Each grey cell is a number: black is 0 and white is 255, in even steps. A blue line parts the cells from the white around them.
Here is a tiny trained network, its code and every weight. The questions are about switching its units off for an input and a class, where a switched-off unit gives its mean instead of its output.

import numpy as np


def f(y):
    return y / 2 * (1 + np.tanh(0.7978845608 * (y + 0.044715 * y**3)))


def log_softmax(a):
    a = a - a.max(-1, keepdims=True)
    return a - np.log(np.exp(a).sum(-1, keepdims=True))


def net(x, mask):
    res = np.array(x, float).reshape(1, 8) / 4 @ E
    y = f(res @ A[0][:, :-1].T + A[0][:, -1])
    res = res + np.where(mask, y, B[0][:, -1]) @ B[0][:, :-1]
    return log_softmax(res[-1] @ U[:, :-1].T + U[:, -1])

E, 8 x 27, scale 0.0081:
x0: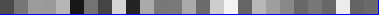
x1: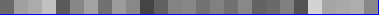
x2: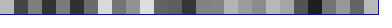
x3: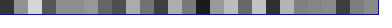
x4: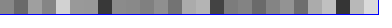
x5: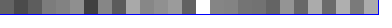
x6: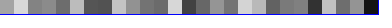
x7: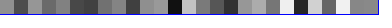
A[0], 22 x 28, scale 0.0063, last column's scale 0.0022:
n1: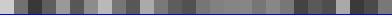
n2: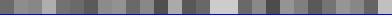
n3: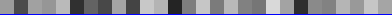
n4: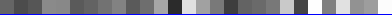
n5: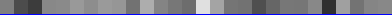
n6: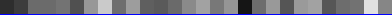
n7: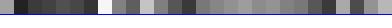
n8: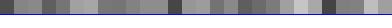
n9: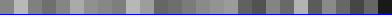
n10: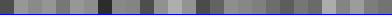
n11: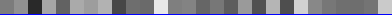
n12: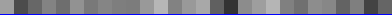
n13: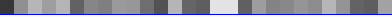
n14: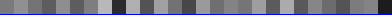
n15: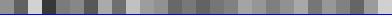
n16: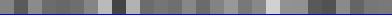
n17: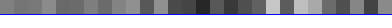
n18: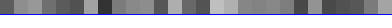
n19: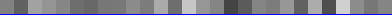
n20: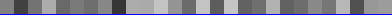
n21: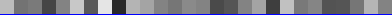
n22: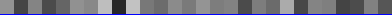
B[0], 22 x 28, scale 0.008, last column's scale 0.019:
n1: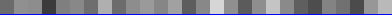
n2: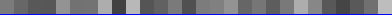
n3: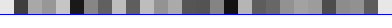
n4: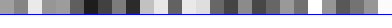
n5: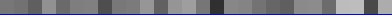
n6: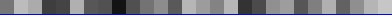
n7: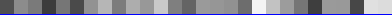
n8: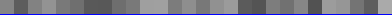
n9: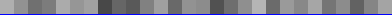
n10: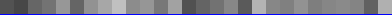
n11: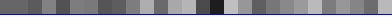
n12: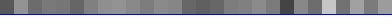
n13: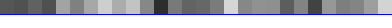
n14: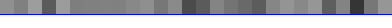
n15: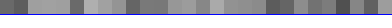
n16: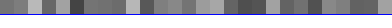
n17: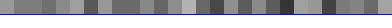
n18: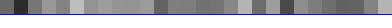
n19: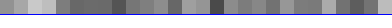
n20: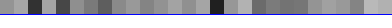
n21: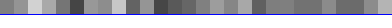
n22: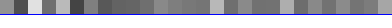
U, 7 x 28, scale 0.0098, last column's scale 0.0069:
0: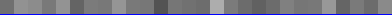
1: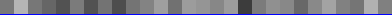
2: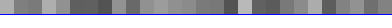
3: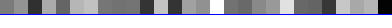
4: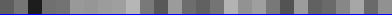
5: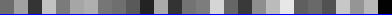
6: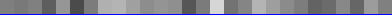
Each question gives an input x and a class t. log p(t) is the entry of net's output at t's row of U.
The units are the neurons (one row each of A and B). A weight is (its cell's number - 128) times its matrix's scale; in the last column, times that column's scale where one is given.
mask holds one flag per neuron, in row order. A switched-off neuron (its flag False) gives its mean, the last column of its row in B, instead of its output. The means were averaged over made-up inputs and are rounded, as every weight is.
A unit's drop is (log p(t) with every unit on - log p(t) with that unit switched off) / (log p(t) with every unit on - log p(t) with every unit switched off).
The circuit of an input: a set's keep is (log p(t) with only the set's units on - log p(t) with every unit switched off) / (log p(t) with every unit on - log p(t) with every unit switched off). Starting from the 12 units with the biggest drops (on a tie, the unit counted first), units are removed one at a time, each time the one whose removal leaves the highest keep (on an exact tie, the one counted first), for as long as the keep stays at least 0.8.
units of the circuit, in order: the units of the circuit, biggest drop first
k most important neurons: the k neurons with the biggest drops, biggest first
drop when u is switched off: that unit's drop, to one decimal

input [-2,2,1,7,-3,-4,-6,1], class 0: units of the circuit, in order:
(n7; n4)
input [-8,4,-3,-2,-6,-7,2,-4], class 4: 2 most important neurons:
(n4; n3)
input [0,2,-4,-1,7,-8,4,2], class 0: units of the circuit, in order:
(n4)
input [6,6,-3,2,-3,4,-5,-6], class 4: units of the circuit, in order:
(n13; n4)
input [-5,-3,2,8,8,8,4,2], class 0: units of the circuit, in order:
(n7; n4)
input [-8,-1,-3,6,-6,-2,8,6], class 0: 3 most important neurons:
(n4; n3; n7)
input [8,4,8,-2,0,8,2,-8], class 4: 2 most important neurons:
(n4; n20)
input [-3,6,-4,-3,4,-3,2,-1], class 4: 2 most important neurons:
(n4; n3)
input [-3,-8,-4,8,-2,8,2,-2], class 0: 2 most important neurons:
(n7; n1)
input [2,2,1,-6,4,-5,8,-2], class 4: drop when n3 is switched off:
0.2
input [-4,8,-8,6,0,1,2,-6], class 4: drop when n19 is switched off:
0.0
